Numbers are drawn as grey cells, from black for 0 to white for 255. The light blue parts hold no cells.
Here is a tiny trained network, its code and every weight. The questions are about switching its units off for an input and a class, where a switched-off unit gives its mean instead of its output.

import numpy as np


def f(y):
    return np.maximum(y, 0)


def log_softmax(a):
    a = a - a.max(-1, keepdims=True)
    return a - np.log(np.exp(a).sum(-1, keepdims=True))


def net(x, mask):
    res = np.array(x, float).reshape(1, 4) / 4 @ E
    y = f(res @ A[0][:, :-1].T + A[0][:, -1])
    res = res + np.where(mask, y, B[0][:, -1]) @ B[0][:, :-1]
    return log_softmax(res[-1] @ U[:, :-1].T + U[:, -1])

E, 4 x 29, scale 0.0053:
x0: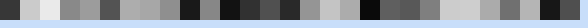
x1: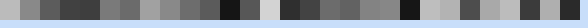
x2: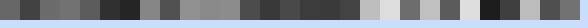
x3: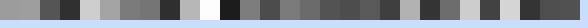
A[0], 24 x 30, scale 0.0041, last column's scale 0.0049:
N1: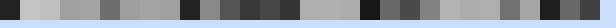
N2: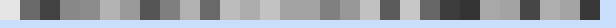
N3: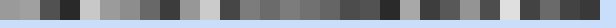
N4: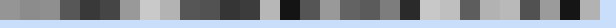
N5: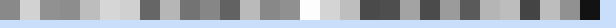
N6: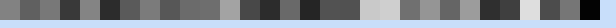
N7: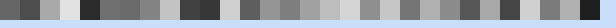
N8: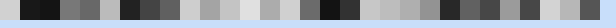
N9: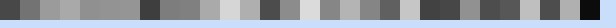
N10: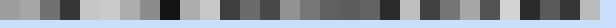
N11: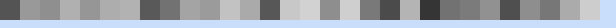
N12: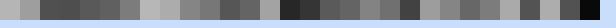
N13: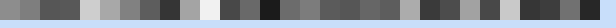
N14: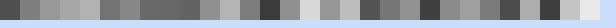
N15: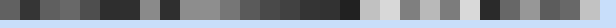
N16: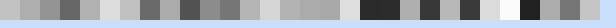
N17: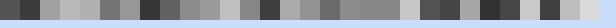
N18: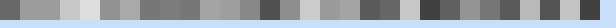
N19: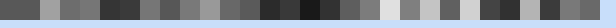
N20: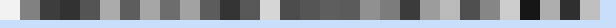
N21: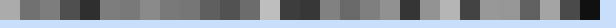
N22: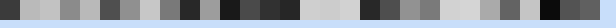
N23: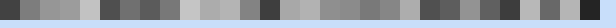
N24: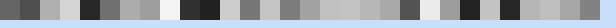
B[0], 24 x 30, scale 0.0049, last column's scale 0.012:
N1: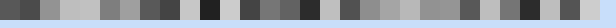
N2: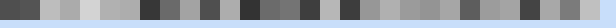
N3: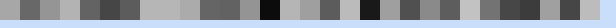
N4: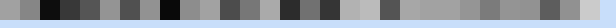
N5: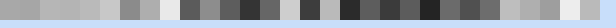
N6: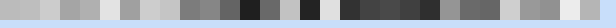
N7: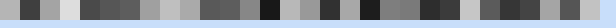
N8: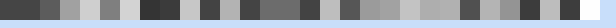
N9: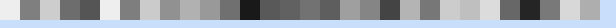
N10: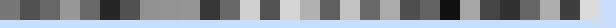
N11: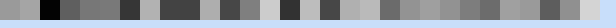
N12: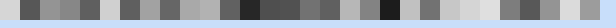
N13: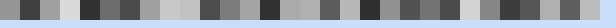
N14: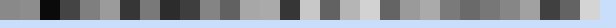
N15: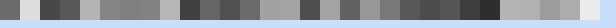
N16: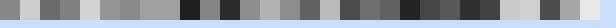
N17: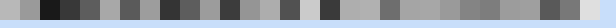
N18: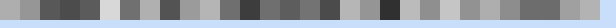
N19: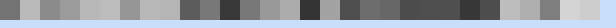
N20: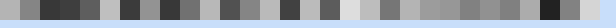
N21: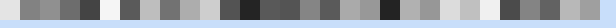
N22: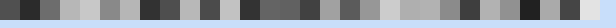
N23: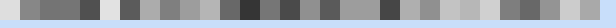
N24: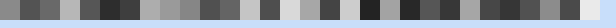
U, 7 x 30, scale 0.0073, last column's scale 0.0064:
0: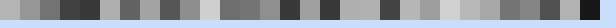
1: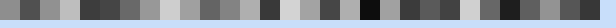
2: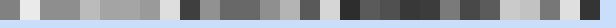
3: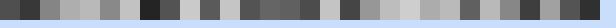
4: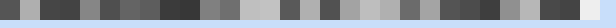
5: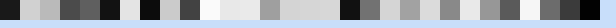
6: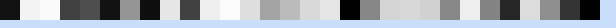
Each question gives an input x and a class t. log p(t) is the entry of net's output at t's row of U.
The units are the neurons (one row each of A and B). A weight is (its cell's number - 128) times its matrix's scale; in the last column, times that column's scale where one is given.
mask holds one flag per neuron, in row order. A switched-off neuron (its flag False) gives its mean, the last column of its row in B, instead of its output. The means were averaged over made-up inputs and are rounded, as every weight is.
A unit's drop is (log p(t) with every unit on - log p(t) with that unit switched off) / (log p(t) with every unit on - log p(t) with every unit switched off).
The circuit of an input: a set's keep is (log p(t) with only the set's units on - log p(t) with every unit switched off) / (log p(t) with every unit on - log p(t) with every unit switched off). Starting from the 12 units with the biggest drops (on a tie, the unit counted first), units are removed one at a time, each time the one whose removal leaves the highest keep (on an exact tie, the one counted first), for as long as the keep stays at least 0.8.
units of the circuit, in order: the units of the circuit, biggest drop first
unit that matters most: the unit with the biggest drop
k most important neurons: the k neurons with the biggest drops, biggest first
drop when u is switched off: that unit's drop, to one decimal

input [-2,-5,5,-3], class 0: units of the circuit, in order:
(N23)
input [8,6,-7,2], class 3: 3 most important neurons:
(N22; N1; N15)
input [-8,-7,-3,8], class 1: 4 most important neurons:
(N10; N13; N3; N22)
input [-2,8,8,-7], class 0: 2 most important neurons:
(N4; N21)
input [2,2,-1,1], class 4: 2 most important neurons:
(N8; N9)
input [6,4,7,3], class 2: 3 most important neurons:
(N19; N15; N8)
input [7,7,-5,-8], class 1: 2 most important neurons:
(N24; N7)
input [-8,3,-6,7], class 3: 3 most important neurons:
(N8; N2; N24)
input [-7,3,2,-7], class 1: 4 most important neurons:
(N24; N7; N22; N1)
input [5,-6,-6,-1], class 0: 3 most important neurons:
(N18; N14; N11)
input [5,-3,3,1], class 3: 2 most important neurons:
(N22; N1)
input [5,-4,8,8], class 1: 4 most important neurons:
(N13; N10; N3; N16)
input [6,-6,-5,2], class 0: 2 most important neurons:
(N8; N11)
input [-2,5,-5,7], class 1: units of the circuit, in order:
(N10)
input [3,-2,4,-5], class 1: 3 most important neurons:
(N7; N24; N16)
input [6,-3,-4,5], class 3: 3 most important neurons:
(N22; N1; N24)
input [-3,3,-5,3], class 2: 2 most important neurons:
(N16; N5)
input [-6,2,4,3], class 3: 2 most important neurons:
(N8; N16)
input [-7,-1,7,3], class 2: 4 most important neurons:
(N15; N6; N19; N22)
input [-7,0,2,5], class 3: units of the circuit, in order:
(N8)
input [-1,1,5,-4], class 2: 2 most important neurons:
(N10; N15)
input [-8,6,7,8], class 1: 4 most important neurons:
(N13; N10; N3; N22)
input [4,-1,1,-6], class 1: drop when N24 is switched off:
0.2
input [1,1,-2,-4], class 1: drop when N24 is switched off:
0.2
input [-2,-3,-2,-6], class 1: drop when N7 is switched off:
0.1
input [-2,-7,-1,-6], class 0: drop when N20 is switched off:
0.0
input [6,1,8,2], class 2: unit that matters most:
N19
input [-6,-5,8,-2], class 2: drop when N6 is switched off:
0.1
